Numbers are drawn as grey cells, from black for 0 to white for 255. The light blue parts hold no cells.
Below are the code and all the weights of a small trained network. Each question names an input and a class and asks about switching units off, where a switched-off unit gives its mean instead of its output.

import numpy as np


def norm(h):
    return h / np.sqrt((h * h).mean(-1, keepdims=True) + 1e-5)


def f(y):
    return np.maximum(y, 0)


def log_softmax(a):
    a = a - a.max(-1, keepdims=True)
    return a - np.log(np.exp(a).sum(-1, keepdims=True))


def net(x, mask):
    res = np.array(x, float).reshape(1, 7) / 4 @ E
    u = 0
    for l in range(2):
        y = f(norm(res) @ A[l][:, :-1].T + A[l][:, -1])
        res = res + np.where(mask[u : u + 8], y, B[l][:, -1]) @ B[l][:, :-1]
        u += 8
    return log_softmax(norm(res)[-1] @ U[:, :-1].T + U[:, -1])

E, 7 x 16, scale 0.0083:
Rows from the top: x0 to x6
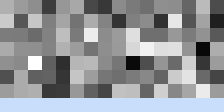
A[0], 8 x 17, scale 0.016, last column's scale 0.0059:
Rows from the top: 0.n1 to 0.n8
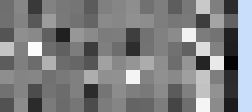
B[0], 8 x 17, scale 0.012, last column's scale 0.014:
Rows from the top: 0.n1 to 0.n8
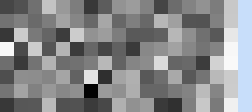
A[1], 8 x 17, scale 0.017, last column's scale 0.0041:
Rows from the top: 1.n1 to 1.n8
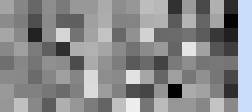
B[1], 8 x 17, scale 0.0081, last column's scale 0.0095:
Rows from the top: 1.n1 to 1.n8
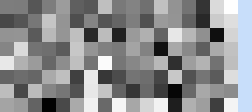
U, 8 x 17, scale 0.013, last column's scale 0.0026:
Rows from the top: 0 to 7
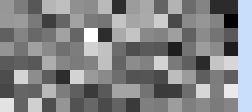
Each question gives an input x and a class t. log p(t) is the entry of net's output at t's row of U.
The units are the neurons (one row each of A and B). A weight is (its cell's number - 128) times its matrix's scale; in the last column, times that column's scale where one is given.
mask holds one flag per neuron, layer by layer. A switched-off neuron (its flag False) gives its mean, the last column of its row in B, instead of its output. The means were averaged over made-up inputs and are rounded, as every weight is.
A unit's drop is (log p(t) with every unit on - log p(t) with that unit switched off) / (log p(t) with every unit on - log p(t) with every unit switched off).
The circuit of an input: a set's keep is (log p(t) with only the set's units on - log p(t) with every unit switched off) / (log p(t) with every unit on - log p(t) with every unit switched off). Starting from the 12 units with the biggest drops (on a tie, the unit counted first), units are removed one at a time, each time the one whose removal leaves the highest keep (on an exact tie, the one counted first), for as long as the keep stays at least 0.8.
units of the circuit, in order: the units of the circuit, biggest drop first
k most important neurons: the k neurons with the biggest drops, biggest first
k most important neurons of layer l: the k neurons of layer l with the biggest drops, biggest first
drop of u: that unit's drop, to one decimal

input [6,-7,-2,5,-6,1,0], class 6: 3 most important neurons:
(0.n7 0.n1 0.n8)
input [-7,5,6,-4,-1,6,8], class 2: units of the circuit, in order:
(0.n6)
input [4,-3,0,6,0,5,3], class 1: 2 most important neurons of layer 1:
(1.n8 1.n2)
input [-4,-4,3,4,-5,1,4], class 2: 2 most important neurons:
(0.n6 1.n8)
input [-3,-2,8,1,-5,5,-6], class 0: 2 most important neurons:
(1.n3 0.n5)
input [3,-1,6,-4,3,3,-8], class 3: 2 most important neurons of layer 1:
(1.n7 1.n5)
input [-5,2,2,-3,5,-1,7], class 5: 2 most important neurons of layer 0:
(0.n3 0.n5)
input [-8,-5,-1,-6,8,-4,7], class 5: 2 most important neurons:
(0.n3 1.n4)
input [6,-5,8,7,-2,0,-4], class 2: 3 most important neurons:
(0.n6 1.n8 1.n6)
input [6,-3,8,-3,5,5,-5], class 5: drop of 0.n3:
0.1
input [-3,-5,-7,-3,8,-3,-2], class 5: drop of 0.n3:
1.8
